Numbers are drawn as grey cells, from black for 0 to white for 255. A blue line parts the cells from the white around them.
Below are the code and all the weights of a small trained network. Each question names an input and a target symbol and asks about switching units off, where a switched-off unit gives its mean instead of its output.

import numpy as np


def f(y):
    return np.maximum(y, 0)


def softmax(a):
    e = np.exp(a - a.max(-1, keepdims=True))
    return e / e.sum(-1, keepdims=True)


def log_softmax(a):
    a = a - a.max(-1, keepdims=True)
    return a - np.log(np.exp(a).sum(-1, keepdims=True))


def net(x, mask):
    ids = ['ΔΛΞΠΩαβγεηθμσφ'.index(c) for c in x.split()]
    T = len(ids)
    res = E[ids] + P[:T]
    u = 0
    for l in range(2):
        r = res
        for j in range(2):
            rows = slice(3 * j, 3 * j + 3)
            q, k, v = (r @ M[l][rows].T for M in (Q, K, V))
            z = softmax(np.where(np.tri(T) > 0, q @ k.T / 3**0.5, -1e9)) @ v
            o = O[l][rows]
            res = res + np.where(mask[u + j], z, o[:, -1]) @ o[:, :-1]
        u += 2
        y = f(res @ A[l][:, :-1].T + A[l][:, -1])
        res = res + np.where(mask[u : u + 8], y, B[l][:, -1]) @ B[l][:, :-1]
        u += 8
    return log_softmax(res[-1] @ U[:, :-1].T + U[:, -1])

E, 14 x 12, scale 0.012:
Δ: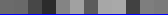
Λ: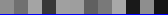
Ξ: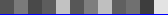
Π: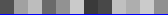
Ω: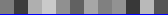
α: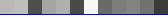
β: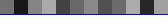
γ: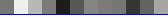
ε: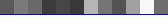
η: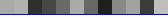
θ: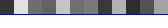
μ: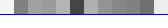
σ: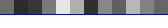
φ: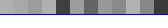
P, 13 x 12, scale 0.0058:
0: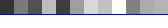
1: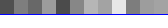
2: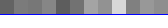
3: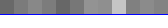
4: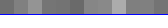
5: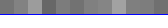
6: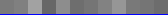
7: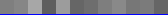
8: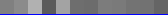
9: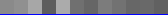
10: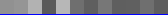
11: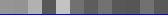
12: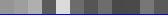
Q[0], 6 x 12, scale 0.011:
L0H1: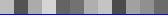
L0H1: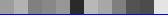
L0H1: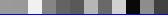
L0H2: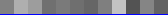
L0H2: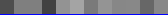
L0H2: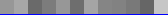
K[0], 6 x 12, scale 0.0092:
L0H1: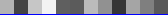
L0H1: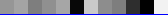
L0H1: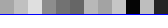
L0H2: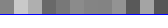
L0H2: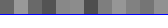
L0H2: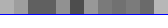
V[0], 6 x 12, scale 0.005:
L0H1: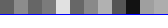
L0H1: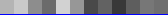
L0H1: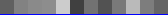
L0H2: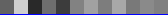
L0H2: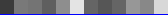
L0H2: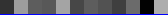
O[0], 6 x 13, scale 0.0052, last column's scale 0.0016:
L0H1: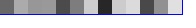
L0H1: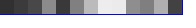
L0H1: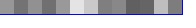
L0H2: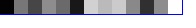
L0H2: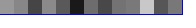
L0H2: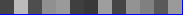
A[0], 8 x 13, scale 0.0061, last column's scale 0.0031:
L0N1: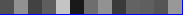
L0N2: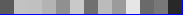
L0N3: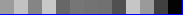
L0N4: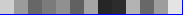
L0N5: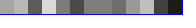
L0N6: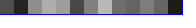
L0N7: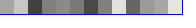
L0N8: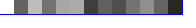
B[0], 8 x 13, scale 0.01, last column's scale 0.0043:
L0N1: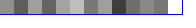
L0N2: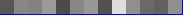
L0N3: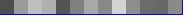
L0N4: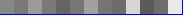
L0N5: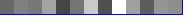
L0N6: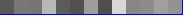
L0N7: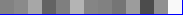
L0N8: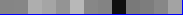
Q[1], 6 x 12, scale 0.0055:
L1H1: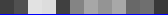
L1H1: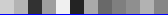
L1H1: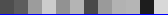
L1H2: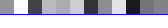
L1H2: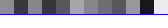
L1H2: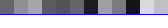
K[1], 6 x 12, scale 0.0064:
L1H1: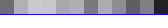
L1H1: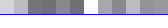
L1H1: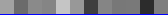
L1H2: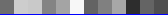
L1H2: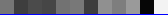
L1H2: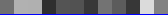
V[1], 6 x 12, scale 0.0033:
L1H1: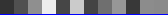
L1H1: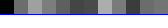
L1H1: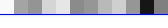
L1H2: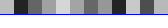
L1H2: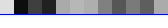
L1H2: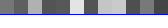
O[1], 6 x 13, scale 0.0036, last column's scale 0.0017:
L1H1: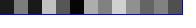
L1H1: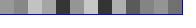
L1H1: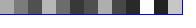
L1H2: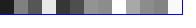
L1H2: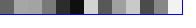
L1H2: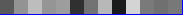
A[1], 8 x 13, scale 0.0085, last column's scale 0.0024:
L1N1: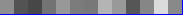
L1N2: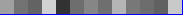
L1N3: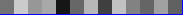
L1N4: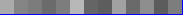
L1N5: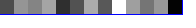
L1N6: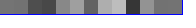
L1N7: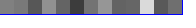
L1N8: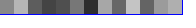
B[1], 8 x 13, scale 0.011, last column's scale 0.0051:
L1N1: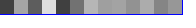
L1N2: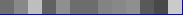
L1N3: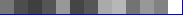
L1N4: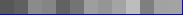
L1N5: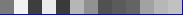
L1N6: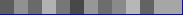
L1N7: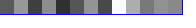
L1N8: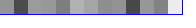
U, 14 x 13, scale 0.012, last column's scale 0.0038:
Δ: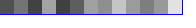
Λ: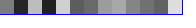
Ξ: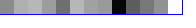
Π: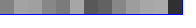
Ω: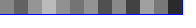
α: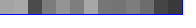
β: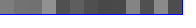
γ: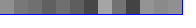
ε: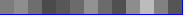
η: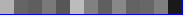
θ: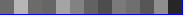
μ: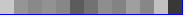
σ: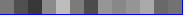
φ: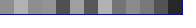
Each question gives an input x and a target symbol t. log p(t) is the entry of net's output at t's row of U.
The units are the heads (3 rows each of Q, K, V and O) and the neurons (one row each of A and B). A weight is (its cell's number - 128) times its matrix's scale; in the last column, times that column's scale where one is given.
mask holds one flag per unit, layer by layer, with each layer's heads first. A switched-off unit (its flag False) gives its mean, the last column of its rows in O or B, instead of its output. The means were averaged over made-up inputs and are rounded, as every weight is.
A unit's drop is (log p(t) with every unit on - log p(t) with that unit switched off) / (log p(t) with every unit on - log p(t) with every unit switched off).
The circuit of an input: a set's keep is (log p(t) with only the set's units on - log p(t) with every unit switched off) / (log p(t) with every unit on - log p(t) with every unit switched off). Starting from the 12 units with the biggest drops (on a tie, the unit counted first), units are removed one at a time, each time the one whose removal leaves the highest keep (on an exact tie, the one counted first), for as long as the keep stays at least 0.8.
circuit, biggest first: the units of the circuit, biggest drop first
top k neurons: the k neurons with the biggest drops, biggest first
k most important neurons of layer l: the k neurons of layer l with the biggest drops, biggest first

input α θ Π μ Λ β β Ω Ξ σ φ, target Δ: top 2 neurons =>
(L0N2; L1N3)
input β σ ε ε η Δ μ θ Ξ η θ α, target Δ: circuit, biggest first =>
(L0N5)
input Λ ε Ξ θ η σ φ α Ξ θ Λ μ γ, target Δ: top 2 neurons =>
(L1N3; L0N1)
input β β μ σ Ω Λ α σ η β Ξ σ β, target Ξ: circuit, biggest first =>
(L0H2; L0N8; L0H1)
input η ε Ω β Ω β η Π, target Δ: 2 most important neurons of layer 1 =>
(L1N4; L1N2)
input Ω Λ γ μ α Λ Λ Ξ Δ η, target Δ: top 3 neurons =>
(L1N3; L0N1; L0N4)
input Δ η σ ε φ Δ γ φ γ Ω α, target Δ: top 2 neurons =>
(L0N5; L0N4)
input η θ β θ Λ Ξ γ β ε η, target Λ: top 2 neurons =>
(L1N5; L0N4)
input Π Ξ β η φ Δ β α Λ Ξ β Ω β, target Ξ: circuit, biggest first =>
(L0H1; L1N3)
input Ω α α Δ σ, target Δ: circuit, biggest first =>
(L0H1; L0N4; L1N1)
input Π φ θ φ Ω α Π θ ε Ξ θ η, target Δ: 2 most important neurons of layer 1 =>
(L1N3; L1N5)
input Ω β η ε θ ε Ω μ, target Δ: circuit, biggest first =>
(L0H1; L1H2)
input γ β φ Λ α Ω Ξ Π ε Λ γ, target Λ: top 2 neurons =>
(L1N5; L1N3)
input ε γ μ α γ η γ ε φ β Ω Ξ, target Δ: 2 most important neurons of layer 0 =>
(L0N8; L0N4)
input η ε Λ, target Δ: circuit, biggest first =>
(L1N6)
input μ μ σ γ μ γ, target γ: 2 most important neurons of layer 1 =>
(L1N3; L1N2)
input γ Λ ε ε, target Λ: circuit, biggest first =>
(L1H2; L1N5)
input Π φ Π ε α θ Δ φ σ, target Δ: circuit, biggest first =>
(L0H1; L1N1; L0N4)
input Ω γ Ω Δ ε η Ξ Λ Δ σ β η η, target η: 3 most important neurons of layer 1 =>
(L1N8; L1N2; L1N3)
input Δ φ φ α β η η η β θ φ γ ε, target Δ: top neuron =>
(L1N7)
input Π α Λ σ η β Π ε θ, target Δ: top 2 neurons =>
(L1N3; L1N5)
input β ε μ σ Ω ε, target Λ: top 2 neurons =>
(L1N5; L0N4)
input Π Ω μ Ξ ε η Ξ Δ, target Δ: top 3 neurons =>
(L1N6; L0N4; L1N1)
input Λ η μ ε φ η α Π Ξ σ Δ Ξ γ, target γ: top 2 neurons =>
(L1N3; L0N4)
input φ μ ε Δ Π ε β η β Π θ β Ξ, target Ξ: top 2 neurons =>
(L0N1; L1N3)
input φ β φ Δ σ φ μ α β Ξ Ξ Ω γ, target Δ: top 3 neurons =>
(L1N3; L0N1; L1N5)
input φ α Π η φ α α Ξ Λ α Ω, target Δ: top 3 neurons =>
(L0N6; L0N1; L1N7)
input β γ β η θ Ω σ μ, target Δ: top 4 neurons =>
(L0N1; L1N3; L1N5; L0N4)
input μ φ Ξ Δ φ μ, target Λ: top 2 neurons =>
(L1N5; L0N1)
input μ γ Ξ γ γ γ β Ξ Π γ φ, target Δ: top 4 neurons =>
(L0N5; L0N2; L0N1; L0N3)
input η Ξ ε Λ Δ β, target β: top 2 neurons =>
(L1N5; L1N2)
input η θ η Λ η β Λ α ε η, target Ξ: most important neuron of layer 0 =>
(L0N1)
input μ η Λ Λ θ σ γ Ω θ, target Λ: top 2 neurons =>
(L0N1; L1N5)
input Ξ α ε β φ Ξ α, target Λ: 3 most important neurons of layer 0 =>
(L0N5; L0N4; L0N8)
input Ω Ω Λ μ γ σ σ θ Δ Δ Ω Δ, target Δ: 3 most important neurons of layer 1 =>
(L1N6; L1N1; L1N2)
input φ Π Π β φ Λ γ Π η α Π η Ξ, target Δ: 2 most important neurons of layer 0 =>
(L0N8; L0N6)
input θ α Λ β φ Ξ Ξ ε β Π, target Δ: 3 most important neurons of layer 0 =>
(L0N2; L0N1; L0N8)
